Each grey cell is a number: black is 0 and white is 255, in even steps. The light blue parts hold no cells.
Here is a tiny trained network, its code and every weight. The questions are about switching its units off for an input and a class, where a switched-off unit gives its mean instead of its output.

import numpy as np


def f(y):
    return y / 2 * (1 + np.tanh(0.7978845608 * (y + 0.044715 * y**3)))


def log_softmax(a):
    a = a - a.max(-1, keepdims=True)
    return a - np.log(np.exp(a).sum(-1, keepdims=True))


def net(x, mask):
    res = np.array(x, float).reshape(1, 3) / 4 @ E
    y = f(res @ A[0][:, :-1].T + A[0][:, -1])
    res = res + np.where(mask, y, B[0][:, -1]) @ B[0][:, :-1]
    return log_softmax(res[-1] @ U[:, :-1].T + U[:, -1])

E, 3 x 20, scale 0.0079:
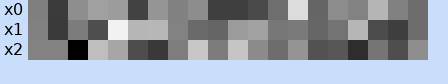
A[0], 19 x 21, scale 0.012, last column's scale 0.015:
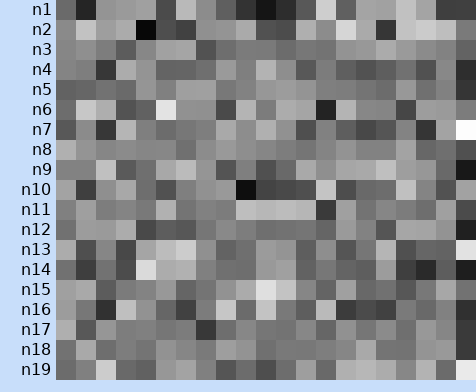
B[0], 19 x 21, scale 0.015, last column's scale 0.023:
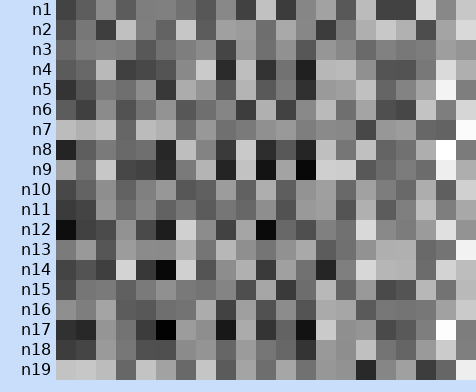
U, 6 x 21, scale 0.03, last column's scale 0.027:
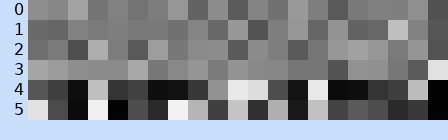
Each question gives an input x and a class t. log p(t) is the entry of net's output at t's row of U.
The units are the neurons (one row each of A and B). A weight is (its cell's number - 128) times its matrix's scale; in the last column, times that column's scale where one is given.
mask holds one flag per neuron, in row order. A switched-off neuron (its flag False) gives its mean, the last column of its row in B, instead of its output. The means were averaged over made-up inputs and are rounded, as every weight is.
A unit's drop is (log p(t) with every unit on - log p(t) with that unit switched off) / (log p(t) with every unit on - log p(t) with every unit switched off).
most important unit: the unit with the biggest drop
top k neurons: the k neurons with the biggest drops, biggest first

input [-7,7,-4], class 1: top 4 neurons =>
n6; n2; n11; n15
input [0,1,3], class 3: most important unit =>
n9
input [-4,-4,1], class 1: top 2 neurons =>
n14; n13
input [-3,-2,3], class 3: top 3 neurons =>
n9; n1; n6
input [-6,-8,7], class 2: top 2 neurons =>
n2; n19
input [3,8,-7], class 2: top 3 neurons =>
n14; n13; n7
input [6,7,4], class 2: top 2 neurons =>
n14; n6
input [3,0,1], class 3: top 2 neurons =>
n6; n15
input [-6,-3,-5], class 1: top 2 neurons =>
n6; n7
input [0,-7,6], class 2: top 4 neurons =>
n2; n19; n12; n9
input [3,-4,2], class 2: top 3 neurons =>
n2; n19; n6
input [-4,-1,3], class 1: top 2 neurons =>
n19; n15
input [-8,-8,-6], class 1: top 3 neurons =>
n6; n14; n11
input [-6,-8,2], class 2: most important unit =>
n2
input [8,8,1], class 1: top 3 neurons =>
n1; n10; n2
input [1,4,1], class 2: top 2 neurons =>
n19; n14
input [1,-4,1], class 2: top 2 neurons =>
n2; n19
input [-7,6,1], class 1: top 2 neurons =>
n6; n15
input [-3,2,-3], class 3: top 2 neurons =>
n1; n4
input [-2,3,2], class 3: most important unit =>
n2
